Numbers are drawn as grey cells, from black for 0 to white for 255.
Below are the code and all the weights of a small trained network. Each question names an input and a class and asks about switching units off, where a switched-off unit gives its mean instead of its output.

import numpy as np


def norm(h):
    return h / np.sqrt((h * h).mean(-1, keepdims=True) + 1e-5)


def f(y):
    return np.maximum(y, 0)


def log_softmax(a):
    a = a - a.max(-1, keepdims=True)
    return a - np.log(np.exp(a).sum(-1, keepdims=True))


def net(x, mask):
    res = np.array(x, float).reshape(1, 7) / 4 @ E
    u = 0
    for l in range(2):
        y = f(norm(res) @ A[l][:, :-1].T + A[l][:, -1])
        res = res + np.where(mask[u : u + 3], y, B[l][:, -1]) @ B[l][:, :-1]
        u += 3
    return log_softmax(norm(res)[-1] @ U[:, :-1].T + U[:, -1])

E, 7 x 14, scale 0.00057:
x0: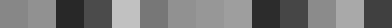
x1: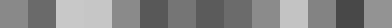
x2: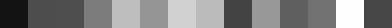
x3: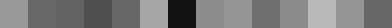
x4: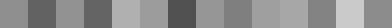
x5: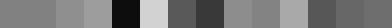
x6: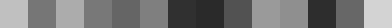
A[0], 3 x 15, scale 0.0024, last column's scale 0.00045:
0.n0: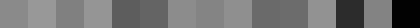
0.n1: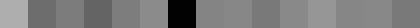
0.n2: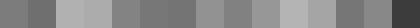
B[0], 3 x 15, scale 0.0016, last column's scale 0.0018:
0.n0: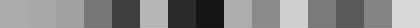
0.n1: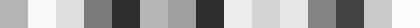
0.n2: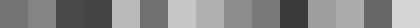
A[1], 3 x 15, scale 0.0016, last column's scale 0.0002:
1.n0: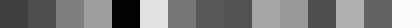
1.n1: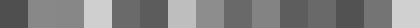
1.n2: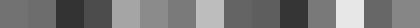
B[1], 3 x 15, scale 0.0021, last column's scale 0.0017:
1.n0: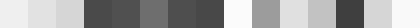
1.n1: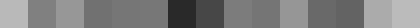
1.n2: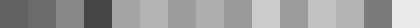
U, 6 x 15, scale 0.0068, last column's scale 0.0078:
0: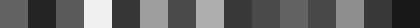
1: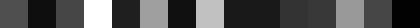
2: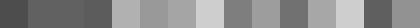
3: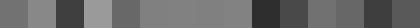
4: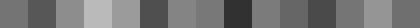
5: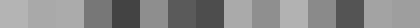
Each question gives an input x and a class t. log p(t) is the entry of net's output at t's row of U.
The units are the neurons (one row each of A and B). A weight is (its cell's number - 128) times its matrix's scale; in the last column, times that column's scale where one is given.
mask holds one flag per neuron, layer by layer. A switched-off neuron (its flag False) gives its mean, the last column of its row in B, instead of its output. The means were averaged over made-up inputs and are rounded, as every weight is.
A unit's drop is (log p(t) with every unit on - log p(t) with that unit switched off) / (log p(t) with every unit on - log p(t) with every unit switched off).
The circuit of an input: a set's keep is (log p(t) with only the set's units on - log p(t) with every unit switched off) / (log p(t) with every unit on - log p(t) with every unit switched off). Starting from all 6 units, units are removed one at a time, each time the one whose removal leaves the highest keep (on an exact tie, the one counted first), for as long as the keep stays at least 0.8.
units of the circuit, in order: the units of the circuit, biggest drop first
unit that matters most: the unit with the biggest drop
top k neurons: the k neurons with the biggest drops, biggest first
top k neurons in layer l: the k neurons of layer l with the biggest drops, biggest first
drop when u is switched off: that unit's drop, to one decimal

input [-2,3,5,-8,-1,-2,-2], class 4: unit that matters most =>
1.n1
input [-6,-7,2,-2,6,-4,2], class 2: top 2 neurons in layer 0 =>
0.n1, 0.n0
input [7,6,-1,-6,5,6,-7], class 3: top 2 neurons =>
1.n0, 0.n2
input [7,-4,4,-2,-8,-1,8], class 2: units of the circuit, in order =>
1.n2, 0.n1
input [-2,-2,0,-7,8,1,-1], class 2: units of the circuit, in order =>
0.n1, 0.n0, 1.n0
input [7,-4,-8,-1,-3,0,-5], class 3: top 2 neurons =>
1.n0, 0.n1
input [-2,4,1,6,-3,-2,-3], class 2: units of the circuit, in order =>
0.n2, 1.n0
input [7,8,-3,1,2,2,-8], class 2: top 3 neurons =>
1.n0, 0.n1, 1.n1
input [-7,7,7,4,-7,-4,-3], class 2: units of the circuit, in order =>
0.n2, 0.n1
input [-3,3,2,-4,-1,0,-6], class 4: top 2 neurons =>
1.n0, 1.n1
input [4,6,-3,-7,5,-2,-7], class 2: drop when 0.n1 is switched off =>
0.5
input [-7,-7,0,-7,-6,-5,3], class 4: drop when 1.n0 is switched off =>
0.8
